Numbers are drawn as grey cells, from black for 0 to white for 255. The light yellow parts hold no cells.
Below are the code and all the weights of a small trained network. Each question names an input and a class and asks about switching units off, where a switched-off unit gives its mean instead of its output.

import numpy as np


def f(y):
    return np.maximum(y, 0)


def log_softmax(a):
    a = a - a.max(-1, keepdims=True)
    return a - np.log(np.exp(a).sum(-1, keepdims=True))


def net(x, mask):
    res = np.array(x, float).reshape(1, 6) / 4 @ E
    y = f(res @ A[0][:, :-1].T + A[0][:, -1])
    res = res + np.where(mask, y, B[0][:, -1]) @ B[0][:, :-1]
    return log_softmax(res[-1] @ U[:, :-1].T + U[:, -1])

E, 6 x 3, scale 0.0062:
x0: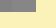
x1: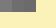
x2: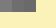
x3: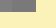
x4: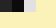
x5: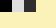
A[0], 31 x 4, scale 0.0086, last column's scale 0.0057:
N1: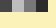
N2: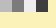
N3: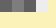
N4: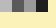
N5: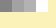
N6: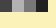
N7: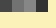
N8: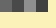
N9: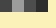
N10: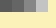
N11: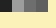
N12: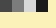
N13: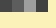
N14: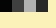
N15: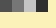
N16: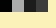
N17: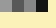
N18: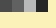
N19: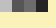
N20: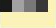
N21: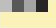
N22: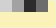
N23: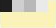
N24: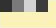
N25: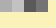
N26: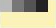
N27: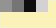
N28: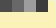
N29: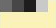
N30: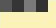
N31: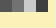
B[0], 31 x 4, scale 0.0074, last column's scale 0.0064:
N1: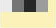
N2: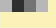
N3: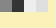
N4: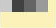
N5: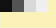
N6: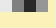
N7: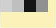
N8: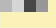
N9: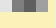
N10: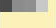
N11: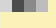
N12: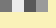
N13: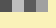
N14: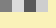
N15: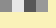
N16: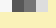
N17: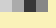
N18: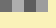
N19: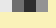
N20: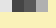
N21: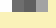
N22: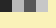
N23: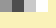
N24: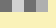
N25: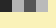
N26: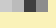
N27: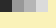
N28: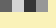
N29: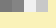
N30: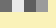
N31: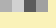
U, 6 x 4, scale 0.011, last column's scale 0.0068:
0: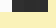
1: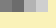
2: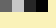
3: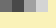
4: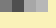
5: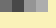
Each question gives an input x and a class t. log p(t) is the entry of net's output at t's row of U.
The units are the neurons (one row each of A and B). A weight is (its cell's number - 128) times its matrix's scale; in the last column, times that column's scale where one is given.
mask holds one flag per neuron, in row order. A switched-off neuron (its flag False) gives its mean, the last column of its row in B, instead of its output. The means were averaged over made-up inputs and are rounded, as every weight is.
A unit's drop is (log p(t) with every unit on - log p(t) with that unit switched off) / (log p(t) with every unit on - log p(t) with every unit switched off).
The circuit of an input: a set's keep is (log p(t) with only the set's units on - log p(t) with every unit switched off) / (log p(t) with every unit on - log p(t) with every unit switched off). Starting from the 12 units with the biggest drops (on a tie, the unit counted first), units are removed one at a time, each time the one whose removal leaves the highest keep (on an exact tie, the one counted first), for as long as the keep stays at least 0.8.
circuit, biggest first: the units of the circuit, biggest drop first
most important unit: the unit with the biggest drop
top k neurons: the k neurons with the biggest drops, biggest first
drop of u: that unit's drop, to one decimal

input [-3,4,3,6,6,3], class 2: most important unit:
N14
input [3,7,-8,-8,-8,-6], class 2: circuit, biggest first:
(N22; N25)
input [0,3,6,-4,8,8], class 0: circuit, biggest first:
(N16; N20)
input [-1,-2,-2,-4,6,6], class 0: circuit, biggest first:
(N20; N16; N11)
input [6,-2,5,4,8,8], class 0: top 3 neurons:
(N16; N20; N11)
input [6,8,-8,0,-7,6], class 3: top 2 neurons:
(N27; N3)
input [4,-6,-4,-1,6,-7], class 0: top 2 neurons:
(N2; N21)
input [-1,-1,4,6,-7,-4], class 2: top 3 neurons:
(N22; N23; N25)
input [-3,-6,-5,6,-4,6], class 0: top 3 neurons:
(N16; N1; N6)
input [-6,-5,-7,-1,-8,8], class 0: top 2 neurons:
(N16; N1)
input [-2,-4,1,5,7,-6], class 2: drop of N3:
0.1
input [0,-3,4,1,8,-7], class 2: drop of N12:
0.1
